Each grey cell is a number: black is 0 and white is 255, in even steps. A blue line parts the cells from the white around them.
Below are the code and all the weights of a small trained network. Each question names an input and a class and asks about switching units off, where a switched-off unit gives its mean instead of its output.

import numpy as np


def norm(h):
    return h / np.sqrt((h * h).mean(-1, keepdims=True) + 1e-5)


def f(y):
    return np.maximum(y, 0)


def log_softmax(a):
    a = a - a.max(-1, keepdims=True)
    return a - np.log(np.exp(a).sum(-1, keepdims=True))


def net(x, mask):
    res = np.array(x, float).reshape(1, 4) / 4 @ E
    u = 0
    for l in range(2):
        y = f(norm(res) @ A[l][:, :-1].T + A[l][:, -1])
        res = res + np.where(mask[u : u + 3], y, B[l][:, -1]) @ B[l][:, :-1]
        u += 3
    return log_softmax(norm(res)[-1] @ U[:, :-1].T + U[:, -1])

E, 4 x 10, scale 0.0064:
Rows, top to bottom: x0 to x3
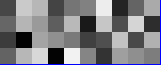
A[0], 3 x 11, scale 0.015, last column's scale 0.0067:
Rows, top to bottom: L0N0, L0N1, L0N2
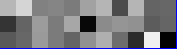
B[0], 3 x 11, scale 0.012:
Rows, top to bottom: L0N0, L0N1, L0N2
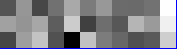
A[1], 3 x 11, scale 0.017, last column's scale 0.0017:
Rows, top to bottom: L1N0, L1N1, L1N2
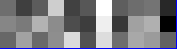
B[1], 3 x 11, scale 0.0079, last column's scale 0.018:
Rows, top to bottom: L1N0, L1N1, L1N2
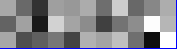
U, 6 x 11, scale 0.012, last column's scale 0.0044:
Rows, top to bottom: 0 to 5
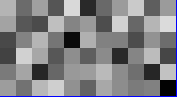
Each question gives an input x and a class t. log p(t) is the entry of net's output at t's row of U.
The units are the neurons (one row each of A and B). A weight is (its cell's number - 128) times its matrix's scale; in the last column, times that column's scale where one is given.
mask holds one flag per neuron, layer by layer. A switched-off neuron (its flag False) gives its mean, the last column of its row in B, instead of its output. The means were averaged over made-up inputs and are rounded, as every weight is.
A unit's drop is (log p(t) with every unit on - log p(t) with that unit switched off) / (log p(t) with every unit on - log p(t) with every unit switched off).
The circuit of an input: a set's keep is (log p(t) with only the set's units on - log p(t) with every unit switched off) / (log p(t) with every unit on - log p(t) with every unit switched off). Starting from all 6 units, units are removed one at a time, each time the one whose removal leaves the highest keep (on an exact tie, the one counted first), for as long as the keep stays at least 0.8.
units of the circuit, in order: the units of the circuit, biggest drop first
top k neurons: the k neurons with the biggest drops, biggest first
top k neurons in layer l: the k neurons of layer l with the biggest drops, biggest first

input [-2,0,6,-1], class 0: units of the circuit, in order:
(L0N1)
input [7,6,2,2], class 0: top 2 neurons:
(L0N1 L0N2)
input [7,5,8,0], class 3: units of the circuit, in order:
(L0N2 L0N1)
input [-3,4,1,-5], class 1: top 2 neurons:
(L1N1 L0N0)
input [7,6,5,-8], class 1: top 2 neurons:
(L1N1 L1N0)
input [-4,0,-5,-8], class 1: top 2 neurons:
(L1N0 L0N1)
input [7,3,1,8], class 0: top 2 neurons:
(L0N1 L0N2)
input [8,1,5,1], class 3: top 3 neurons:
(L0N1 L1N2 L1N1)
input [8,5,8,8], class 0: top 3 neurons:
(L0N1 L1N2 L0N2)
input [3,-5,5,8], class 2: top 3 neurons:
(L0N2 L0N1 L0N0)
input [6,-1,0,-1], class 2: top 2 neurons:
(L0N2 L0N1)
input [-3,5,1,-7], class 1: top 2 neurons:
(L1N1 L0N0)
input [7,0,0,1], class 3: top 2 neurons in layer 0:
(L0N2 L0N0)
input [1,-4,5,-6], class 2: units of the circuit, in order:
(L0N2)
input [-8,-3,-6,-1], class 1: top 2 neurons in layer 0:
(L0N1 L0N2)
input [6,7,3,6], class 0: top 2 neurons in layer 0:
(L0N1 L0N2)
